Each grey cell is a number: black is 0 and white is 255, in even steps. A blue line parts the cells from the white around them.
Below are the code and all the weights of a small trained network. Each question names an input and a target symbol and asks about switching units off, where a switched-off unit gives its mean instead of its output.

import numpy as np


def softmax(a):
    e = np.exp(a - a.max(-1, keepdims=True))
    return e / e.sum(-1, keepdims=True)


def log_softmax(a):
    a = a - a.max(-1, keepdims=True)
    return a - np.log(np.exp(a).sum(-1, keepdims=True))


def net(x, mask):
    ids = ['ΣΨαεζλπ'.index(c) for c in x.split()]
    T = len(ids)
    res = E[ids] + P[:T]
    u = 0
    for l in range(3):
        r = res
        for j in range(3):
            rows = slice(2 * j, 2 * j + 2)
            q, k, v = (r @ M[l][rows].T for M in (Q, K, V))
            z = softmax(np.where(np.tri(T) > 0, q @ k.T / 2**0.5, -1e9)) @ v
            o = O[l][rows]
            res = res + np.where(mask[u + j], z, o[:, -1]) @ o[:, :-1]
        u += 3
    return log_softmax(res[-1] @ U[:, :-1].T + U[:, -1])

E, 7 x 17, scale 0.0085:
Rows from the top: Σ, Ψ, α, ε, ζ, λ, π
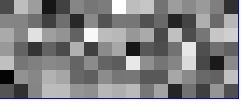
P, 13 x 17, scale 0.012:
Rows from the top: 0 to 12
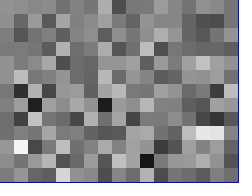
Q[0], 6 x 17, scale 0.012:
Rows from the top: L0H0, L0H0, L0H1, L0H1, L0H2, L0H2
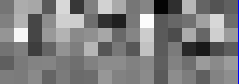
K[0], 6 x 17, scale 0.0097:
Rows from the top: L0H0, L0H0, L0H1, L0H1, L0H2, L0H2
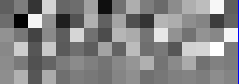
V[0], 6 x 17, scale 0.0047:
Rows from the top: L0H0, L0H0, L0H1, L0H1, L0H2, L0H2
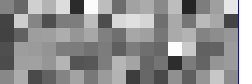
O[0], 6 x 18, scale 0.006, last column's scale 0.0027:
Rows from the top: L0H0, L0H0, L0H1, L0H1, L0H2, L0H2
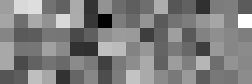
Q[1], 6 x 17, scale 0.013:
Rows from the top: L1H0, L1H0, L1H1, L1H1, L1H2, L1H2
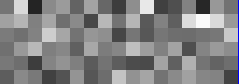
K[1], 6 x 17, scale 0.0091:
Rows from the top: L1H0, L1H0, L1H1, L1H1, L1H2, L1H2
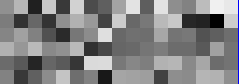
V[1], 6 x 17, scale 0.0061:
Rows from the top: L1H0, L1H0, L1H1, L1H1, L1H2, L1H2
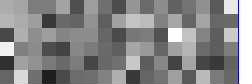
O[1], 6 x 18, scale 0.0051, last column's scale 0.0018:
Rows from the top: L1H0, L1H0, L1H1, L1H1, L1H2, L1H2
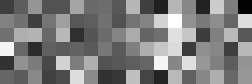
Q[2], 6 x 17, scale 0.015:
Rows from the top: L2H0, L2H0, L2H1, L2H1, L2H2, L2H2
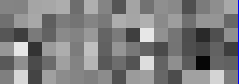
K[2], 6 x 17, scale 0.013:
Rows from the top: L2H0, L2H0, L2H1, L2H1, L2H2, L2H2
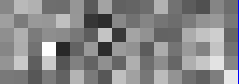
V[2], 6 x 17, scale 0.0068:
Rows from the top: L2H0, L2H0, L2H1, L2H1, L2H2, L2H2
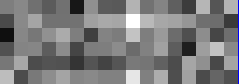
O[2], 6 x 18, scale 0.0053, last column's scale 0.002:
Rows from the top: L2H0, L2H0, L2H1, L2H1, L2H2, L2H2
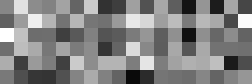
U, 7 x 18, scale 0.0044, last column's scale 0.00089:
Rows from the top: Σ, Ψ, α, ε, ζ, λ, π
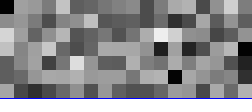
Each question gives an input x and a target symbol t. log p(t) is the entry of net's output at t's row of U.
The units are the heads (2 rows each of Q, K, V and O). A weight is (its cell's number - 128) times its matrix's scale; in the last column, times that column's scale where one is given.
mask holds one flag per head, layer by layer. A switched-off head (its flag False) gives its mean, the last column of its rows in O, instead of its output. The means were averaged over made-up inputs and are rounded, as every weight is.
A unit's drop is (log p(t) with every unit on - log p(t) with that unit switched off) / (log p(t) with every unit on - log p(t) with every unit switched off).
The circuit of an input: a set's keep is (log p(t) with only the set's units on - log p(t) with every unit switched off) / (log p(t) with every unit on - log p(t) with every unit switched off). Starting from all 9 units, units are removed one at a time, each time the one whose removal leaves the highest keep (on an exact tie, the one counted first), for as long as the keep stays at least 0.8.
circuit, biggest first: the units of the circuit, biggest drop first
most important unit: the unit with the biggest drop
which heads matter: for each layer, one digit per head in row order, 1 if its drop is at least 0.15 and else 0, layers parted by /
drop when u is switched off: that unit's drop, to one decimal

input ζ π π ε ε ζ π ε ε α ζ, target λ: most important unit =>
L2H1
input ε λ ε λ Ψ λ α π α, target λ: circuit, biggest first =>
(L0H0; L1H2; L1H1)
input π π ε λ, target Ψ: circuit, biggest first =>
(L2H2; L2H1; L1H0)
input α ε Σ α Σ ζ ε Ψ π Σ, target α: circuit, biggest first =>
(L0H0; L1H1; L1H2)
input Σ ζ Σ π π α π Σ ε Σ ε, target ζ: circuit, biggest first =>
(L0H0; L2H0)
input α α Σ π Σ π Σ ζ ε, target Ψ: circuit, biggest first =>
(L2H2; L1H0; L2H1)
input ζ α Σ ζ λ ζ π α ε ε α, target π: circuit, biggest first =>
(L0H0; L2H0)
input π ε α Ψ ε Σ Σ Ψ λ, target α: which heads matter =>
000 / 100 / 000
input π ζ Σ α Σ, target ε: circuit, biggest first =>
(L1H2; L0H0)
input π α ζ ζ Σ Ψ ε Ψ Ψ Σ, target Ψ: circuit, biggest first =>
(L2H0; L0H0)
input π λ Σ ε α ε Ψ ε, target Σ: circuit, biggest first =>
(L2H1; L2H2)
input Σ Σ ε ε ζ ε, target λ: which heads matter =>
000 / 101 / 010
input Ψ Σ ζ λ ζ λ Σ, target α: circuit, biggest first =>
(L0H0; L1H2; L1H1)
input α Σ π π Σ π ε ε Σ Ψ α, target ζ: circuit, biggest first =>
(L0H0; L1H2; L2H2)
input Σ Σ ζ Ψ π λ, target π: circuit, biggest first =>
(L2H2; L2H1)
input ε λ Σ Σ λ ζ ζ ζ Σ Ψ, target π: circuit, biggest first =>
(L2H2; L1H0)
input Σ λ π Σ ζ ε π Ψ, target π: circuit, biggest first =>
(L2H2; L2H1)
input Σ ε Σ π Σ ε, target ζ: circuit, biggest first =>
(L2H0; L0H0)
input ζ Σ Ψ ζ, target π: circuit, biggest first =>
(L2H2; L2H1)
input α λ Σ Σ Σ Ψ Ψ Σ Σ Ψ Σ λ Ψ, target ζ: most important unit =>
L2H2
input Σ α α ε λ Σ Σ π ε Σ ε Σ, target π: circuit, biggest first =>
(L0H0; L2H0)
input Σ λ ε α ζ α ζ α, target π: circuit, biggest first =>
(L2H2; L1H0; L2H1)
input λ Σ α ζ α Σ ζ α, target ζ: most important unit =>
L0H0
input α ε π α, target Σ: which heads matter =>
000 / 001 / 011
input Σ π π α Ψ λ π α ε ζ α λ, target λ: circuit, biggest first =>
(L1H0; L2H1; L1H1)
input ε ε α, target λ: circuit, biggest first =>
(L2H1; L1H0)
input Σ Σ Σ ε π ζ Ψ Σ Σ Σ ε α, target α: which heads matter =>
000 / 100 / 000
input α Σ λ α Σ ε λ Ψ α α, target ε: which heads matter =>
010 / 000 / 010
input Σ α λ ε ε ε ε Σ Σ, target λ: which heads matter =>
000 / 100 / 010
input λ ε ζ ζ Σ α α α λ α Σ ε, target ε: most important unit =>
L0H1
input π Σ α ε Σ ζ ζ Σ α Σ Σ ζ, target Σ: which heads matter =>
000 / 000 / 011
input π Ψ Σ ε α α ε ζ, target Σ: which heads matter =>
000 / 100 / 011
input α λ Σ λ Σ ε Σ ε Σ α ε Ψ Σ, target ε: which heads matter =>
100 / 001 / 000
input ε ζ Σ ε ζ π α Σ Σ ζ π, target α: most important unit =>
L1H0
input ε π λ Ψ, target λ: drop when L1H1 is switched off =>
0.1
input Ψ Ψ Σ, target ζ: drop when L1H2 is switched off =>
0.2
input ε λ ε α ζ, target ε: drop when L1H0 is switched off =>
0.2
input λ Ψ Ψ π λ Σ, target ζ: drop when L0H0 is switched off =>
0.3
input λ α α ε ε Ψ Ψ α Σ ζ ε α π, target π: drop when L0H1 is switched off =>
0.1
